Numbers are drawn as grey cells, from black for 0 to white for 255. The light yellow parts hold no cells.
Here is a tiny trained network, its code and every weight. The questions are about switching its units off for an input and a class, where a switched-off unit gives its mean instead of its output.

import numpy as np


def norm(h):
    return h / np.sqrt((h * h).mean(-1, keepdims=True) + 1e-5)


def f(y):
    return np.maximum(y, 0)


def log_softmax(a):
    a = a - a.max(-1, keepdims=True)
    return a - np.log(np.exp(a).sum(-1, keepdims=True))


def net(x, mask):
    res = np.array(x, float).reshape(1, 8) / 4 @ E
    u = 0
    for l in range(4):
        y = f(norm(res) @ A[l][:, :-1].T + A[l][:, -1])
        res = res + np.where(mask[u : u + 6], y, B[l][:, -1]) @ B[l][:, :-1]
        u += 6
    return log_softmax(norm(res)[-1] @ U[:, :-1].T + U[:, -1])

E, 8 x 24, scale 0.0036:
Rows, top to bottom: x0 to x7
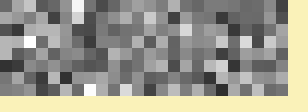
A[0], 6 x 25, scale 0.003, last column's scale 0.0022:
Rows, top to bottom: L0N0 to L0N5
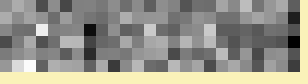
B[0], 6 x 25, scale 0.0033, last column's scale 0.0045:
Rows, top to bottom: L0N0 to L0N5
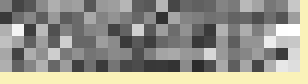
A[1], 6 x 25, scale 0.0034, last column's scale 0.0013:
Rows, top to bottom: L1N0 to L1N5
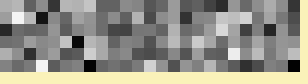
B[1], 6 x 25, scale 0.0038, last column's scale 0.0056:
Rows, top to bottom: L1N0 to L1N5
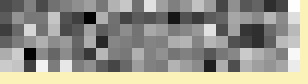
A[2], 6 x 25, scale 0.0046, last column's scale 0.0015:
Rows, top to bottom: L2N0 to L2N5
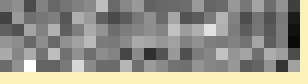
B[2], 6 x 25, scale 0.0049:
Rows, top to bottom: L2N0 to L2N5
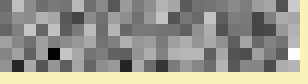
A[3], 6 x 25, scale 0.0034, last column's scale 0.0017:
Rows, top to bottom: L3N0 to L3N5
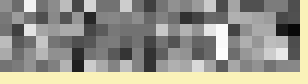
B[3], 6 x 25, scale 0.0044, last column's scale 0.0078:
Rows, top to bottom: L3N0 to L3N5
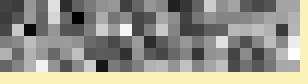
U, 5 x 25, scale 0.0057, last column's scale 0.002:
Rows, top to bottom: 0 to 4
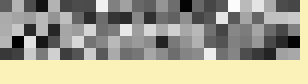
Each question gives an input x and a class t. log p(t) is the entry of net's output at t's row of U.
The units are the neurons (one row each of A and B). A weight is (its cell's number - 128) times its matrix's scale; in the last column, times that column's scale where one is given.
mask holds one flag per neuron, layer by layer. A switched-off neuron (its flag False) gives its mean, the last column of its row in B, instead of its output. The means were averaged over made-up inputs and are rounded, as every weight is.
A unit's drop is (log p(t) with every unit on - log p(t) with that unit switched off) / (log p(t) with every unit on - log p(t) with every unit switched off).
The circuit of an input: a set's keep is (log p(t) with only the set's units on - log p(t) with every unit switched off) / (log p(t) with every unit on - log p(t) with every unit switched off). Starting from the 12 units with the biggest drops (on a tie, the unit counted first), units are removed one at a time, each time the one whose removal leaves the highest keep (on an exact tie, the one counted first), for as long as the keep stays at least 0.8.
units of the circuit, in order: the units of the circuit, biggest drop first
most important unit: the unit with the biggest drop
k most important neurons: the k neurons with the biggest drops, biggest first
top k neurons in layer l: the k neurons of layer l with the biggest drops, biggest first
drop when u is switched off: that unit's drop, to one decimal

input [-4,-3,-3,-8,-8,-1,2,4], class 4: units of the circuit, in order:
[L1N2]
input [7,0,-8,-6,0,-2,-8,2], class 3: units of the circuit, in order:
[L2N5, L1N5]
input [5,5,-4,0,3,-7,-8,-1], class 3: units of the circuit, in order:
[L2N5, L1N0]
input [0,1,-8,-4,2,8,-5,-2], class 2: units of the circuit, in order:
[L1N1, L3N4]
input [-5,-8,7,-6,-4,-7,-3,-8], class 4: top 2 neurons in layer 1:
[L1N2, L1N1]
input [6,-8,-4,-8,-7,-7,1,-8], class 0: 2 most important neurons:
[L1N4, L1N1]
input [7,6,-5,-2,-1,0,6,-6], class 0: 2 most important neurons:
[L3N4, L3N1]
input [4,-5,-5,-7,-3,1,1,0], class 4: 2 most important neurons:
[L1N2, L0N2]
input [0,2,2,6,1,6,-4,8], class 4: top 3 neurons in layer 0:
[L0N2, L0N1, L0N0]
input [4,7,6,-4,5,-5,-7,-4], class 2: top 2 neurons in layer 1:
[L1N0, L1N1]
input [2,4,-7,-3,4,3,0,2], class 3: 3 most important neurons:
[L2N5, L1N5, L0N2]
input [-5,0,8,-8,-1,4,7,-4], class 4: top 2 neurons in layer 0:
[L0N5, L0N3]
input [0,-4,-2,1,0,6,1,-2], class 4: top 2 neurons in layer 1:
[L1N2, L1N4]
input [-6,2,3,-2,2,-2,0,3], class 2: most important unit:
L1N4
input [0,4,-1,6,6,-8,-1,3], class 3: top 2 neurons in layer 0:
[L0N2, L0N1]
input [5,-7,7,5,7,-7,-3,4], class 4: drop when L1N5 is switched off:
0.3
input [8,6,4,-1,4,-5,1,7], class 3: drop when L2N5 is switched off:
0.2
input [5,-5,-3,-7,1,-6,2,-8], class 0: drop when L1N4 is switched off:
0.2
